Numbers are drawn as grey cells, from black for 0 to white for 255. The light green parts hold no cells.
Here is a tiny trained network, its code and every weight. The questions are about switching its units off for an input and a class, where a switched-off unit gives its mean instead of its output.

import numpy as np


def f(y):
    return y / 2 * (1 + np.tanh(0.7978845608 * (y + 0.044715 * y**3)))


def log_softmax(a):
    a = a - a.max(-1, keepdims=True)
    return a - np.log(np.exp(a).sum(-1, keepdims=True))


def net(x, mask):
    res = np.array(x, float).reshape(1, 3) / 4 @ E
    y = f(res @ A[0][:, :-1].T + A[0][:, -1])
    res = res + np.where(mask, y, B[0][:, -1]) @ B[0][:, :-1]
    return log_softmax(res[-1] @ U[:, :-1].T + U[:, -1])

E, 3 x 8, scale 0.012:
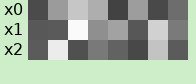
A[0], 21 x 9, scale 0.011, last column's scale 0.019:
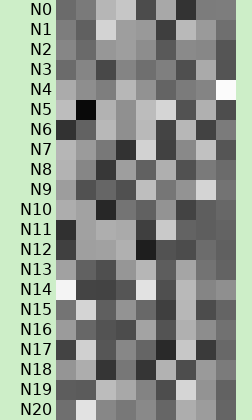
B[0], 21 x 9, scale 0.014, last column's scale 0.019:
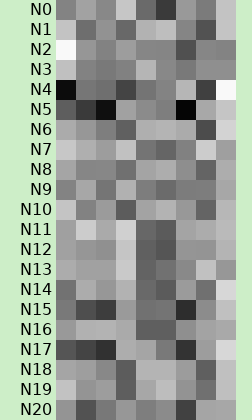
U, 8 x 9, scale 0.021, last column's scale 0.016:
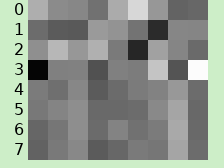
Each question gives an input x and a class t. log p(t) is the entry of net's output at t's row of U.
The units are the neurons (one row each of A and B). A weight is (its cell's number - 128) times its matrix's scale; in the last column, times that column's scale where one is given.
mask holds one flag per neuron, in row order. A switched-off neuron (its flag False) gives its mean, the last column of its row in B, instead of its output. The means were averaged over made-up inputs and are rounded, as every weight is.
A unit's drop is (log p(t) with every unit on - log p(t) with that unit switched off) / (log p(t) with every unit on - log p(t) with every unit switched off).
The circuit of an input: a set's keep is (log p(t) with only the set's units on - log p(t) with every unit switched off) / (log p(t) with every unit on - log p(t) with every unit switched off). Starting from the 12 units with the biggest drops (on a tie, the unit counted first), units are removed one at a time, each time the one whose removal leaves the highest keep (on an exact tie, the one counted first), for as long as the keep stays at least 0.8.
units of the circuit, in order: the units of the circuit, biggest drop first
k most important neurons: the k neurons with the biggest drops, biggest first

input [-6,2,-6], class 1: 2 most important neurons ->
(N5 N11)
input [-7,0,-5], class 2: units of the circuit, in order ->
(N14)
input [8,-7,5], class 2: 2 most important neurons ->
(N11 N12)
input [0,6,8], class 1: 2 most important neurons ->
(N17 N15)
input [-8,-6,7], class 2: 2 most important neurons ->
(N14 N16)
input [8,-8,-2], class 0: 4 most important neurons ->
(N18 N10 N8 N14)
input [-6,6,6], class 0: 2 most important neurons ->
(N6 N19)
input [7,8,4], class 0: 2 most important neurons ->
(N6 N1)
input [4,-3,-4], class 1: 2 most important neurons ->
(N5 N14)
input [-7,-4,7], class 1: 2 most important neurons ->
(N17 N15)
